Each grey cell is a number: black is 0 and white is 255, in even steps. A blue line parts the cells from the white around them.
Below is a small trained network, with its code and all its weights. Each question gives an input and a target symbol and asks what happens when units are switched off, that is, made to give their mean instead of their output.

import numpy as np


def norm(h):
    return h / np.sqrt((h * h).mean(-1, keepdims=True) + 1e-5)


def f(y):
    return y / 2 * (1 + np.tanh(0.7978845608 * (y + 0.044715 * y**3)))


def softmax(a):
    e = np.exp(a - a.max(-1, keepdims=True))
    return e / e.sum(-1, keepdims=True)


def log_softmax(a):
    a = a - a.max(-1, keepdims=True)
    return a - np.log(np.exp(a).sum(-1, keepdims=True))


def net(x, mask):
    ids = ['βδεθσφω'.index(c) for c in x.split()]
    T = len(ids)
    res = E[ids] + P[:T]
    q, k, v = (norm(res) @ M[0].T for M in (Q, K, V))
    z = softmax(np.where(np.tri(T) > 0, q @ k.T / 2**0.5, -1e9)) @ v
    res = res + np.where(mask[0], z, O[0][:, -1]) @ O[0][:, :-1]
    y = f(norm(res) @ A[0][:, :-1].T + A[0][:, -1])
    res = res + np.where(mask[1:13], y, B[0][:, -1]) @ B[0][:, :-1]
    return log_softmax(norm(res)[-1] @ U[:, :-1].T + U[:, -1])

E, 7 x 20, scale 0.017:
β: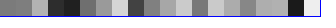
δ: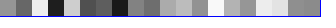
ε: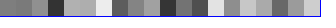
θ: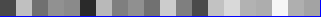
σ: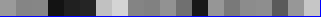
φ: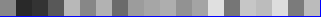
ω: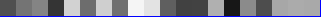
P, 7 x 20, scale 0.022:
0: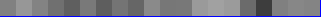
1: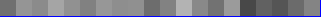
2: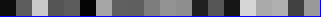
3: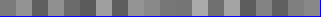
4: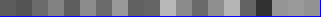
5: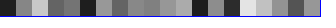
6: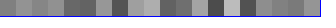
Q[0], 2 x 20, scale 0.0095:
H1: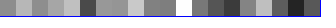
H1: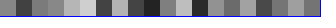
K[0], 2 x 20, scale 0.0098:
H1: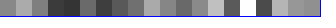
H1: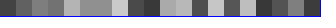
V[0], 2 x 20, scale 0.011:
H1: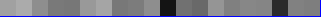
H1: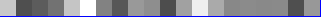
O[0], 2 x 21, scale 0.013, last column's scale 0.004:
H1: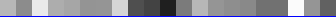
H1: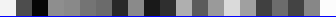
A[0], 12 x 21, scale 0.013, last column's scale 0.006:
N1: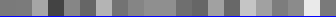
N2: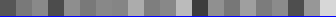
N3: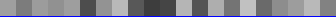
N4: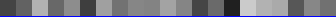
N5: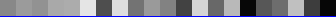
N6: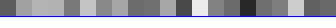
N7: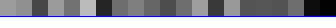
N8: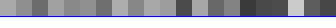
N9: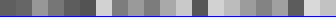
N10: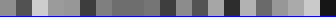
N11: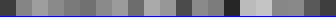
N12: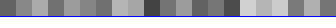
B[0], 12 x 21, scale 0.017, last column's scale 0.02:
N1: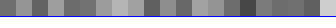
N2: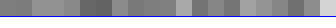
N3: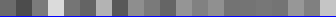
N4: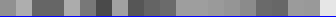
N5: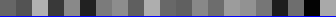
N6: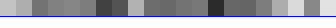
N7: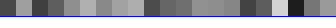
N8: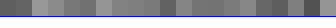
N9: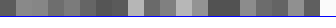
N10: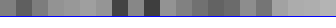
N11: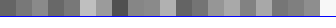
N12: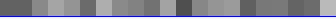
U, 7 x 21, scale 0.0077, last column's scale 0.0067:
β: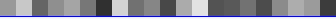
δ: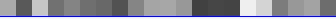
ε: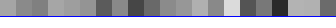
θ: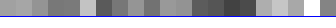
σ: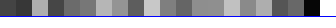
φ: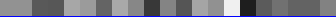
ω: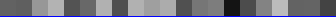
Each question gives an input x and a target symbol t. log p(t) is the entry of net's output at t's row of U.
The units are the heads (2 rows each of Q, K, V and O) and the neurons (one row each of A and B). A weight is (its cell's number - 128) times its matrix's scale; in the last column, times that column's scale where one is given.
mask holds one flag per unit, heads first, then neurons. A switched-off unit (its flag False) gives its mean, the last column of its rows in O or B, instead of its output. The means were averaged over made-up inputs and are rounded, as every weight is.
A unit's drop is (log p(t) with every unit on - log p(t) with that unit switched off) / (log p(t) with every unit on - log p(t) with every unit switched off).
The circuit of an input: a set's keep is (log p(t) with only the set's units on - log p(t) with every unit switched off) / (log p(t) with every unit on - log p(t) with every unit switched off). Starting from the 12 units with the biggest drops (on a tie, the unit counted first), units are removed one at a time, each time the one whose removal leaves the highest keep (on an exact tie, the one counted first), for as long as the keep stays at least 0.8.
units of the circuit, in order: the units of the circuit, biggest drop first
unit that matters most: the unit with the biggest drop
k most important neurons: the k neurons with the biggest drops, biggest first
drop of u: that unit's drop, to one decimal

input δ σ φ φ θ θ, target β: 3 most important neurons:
(N4; N11; N9)
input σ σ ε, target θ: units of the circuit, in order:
(H1; N6; N5)
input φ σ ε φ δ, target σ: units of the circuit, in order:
(N5; H1)
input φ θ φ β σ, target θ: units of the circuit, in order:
(H1; N5; N4)
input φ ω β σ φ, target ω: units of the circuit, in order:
(N4)
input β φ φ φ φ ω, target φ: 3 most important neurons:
(N4; N1; N12)
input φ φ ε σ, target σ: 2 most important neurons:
(N5; N11)
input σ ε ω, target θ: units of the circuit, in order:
(H1; N6; N4; N11)
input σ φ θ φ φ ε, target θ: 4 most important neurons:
(N6; N5; N4; N11)
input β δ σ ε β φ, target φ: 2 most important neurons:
(N4; N1)
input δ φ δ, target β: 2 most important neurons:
(N4; N11)
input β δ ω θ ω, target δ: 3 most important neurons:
(N1; N4; N2)
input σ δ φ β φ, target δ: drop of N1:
0.2
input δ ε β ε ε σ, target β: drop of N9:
0.1
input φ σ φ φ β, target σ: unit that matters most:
N5
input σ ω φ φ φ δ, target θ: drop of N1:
0.0
